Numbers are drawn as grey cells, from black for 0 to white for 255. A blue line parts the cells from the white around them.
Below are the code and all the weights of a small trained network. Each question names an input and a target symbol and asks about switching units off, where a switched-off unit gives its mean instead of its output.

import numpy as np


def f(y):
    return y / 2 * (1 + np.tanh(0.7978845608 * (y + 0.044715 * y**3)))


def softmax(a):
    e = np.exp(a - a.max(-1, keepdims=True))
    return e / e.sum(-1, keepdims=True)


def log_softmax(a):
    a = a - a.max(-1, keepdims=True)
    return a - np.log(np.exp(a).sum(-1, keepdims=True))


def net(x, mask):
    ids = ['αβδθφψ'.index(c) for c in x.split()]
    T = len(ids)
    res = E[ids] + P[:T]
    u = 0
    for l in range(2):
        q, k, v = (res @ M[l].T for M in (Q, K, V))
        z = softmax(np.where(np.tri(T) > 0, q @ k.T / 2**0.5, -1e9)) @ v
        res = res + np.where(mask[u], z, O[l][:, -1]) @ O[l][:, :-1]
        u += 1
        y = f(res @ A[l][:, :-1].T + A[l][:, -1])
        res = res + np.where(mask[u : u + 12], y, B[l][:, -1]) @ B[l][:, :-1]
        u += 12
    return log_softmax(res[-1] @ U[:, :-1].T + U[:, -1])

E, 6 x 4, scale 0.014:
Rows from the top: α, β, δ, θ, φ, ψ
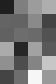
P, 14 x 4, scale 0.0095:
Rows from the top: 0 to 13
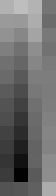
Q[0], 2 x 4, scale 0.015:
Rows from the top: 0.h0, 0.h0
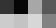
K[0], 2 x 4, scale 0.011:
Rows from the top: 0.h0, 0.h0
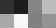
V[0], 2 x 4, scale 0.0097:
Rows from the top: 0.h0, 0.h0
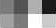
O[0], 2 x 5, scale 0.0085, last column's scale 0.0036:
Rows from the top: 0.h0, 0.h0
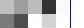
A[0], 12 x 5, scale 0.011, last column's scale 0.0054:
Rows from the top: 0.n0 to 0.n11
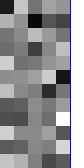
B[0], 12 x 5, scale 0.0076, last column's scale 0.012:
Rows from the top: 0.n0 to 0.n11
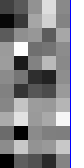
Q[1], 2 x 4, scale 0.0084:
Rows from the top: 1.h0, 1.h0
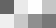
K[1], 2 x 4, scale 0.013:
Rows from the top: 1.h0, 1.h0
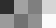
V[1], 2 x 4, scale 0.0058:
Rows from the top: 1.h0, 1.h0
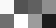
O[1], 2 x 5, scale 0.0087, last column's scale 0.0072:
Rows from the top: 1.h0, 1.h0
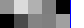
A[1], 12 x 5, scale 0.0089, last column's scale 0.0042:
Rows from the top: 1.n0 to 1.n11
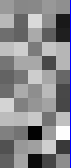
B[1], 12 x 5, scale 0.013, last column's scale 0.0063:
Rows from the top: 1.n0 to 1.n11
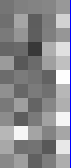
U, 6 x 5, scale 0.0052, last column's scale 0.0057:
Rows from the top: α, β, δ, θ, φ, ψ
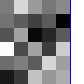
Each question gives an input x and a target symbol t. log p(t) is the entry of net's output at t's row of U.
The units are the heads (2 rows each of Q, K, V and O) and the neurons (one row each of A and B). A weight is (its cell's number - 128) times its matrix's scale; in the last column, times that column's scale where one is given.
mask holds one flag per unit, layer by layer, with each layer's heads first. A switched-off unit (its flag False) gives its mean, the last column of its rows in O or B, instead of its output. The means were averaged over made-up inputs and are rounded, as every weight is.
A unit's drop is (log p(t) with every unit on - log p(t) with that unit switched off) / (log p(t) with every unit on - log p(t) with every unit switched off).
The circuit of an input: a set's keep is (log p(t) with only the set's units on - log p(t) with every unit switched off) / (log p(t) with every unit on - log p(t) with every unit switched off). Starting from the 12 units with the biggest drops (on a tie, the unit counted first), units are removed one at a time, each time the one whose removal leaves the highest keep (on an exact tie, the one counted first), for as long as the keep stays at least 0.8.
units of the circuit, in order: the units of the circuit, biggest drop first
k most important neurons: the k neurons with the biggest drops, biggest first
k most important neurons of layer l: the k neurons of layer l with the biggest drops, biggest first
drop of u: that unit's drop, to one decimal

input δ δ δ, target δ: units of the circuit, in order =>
[0.h0 0.n11]
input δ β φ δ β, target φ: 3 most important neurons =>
[1.n3 0.n4 1.n8]
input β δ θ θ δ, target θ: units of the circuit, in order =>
[0.h0 0.n6 1.n3 1.n1]
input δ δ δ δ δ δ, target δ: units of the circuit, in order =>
[0.h0]
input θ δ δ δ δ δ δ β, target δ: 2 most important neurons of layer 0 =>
[0.n11 0.n1]
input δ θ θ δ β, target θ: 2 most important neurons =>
[0.n6 0.n4]
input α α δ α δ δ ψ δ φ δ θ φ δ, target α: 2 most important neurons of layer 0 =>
[0.n0 0.n2]
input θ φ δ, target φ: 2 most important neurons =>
[1.n3 0.n4]
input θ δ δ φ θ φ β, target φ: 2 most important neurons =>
[1.n3 1.n8]
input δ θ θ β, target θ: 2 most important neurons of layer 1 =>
[1.n3 1.n4]
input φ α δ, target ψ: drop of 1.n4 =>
0.0
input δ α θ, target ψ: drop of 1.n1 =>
-0.1
